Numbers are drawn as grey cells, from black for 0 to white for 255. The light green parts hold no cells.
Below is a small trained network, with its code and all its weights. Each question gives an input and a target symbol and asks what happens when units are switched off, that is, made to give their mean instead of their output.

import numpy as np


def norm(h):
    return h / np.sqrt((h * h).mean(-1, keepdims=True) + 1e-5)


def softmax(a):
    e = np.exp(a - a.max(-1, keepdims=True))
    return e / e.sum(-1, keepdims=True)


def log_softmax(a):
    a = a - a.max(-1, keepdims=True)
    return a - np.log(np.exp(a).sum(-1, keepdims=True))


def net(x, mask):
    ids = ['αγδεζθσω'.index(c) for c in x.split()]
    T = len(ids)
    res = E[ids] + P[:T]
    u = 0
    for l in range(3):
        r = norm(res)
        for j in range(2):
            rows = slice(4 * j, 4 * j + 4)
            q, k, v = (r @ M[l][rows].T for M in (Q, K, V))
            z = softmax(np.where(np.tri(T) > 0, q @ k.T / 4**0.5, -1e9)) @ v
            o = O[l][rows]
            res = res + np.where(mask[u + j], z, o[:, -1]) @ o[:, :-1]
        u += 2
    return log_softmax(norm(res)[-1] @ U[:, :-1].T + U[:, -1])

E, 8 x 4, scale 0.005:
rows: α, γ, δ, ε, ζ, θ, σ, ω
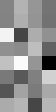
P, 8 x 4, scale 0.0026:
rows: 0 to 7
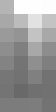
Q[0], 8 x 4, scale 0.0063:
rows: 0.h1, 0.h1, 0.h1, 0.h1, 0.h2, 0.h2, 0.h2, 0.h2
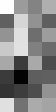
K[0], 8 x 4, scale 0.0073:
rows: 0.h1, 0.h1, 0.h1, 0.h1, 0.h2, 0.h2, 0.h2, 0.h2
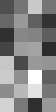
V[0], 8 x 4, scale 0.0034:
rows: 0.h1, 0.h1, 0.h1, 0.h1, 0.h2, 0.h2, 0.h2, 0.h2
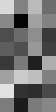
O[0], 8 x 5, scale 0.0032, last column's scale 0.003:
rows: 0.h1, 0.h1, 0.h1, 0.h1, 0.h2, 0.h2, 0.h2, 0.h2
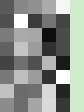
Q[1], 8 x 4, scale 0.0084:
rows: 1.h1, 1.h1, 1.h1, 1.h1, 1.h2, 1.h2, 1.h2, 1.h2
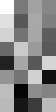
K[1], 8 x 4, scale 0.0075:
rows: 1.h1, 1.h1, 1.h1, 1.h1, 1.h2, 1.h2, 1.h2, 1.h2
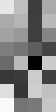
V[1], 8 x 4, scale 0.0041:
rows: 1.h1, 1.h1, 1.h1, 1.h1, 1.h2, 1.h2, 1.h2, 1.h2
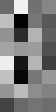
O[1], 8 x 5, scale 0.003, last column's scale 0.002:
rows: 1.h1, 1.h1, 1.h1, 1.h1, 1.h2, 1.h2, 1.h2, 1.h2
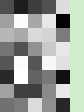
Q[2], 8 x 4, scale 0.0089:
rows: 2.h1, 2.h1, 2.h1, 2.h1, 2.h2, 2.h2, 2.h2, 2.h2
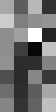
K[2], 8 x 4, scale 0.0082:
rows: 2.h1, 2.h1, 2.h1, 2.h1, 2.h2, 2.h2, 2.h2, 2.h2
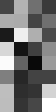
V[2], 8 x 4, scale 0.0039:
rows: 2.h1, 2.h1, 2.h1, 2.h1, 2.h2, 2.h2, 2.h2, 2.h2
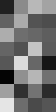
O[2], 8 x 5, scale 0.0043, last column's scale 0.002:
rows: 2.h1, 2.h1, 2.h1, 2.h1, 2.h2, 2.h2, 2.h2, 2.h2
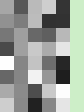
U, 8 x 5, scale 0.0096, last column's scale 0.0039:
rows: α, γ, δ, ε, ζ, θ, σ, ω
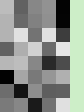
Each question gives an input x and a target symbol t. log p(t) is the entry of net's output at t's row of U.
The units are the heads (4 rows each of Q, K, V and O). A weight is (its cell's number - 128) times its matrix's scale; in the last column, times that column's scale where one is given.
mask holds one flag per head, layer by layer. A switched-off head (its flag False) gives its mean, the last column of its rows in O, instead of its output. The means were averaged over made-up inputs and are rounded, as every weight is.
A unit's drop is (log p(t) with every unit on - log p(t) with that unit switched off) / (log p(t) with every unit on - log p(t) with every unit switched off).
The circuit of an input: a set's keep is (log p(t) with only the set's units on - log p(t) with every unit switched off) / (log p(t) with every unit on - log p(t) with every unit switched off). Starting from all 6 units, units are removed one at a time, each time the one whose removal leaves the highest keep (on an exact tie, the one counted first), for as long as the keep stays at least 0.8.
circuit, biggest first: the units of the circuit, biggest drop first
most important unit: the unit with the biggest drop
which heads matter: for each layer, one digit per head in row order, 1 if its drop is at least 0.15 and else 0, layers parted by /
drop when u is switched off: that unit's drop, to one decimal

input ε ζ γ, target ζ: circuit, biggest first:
0.h2
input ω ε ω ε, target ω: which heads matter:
01 / 11 / 01
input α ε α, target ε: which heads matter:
11 / 00 / 10
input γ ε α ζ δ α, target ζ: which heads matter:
00 / 01 / 10
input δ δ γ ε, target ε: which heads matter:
00 / 00 / 01
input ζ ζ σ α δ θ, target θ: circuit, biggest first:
2.h2; 1.h2
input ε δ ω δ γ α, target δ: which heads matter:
10 / 11 / 10
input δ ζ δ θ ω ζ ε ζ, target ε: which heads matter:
11 / 11 / 01
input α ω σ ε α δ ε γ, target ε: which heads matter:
10 / 00 / 00
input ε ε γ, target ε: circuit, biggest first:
0.h2; 2.h1
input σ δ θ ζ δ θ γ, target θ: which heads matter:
11 / 01 / 01
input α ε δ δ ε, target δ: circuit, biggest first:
0.h2; 1.h2
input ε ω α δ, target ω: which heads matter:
00 / 01 / 00
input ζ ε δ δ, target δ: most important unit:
1.h1
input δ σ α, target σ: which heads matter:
01 / 01 / 00
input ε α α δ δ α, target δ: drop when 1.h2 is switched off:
0.4
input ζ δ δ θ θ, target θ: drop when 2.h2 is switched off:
1.1
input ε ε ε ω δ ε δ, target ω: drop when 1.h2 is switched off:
0.2
